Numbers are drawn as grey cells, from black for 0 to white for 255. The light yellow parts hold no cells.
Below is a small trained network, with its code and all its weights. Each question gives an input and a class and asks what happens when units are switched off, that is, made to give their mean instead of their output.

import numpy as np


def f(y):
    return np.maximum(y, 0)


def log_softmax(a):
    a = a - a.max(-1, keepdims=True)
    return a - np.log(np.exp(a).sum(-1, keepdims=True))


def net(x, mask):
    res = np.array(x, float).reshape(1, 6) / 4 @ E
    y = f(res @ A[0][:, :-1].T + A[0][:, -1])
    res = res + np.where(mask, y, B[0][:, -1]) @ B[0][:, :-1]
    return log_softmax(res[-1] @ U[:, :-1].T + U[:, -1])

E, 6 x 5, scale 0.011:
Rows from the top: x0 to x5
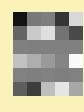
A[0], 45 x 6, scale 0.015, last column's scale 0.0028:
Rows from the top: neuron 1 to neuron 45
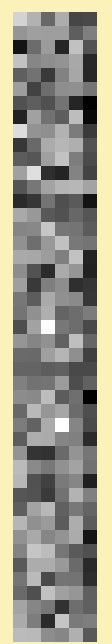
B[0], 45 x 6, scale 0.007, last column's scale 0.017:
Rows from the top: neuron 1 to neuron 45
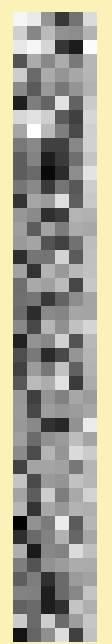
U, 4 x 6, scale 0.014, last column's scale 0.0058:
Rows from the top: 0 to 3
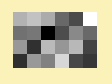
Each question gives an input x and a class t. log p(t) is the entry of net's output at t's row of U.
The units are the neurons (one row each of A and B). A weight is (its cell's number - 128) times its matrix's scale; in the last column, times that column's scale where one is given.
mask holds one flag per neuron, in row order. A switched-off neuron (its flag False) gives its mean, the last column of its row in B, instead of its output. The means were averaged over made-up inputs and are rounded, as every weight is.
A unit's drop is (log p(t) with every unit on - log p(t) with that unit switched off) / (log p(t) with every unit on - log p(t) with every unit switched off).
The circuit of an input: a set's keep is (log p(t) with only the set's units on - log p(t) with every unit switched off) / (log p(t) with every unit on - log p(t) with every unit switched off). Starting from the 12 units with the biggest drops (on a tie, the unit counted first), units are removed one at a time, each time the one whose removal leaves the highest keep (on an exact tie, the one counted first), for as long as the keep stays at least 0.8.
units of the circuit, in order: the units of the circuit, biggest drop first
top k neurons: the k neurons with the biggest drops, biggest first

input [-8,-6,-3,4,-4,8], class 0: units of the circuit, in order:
[neuron 9]
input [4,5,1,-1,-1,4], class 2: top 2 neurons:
[neuron 23; neuron 1]
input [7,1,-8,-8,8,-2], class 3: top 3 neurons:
[neuron 14; neuron 7; neuron 26]
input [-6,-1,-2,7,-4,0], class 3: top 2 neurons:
[neuron 45; neuron 3]
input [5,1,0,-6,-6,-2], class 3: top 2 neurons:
[neuron 14; neuron 7]
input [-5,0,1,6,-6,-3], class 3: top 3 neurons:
[neuron 45; neuron 3; neuron 37]
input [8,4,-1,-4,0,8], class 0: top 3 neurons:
[neuron 3; neuron 8; neuron 12]
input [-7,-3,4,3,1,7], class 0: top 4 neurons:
[neuron 9; neuron 12; neuron 44; neuron 1]
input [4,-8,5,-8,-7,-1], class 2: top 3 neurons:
[neuron 32; neuron 35; neuron 19]
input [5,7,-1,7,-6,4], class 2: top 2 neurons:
[neuron 23; neuron 36]
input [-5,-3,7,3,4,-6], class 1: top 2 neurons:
[neuron 12; neuron 3]
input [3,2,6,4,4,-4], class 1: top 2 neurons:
[neuron 12; neuron 14]
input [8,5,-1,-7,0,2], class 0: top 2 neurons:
[neuron 3; neuron 8]
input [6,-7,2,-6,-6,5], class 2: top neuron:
[neuron 32]
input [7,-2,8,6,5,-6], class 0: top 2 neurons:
[neuron 3; neuron 8]
